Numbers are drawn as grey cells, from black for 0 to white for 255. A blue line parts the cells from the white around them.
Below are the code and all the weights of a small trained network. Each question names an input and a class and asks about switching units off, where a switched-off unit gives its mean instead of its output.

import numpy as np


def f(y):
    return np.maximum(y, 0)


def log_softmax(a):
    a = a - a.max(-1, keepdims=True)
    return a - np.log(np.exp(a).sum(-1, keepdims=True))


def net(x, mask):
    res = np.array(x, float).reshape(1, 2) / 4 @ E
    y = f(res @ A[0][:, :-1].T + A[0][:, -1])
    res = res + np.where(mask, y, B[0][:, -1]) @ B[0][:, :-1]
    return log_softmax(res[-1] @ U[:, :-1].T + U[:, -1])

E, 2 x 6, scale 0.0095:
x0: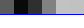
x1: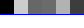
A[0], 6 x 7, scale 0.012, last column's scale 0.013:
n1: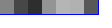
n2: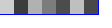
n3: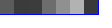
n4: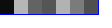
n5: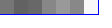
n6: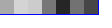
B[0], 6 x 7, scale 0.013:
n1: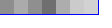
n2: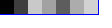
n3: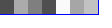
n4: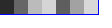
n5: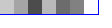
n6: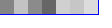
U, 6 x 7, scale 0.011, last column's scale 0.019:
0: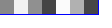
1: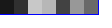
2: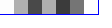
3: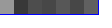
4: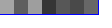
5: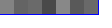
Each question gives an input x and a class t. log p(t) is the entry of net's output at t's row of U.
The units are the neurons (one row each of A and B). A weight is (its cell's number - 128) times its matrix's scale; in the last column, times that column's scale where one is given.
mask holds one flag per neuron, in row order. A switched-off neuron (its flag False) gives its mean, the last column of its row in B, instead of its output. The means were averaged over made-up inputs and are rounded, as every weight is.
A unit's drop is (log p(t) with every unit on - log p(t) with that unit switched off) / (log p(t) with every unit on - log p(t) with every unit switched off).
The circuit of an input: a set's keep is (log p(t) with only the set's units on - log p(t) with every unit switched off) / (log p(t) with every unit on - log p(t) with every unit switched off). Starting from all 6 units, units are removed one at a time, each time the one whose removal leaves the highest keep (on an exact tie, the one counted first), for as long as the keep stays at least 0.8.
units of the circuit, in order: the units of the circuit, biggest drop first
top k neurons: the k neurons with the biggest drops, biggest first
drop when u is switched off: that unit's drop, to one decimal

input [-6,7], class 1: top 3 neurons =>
(n4, n3, n1)
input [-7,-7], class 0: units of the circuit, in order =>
(n6)
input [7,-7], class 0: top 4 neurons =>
(n3, n1, n4, n5)
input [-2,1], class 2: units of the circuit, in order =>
(n3, n2)
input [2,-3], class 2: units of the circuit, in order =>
(n4, n6)
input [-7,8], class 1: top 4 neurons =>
(n4, n3, n1, n5)
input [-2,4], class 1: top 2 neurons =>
(n4, n5)
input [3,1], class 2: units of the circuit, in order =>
(n6, n2)
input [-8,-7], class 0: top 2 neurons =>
(n6, n4)
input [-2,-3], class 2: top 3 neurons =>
(n4, n3, n1)
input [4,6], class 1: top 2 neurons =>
(n4, n6)
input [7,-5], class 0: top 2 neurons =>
(n3, n1)
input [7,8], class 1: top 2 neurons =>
(n4, n6)
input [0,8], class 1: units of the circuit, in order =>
(n4)
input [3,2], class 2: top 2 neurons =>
(n6, n2)
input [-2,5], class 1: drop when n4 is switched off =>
0.3
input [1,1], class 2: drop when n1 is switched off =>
0.0
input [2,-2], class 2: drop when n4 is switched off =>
0.1
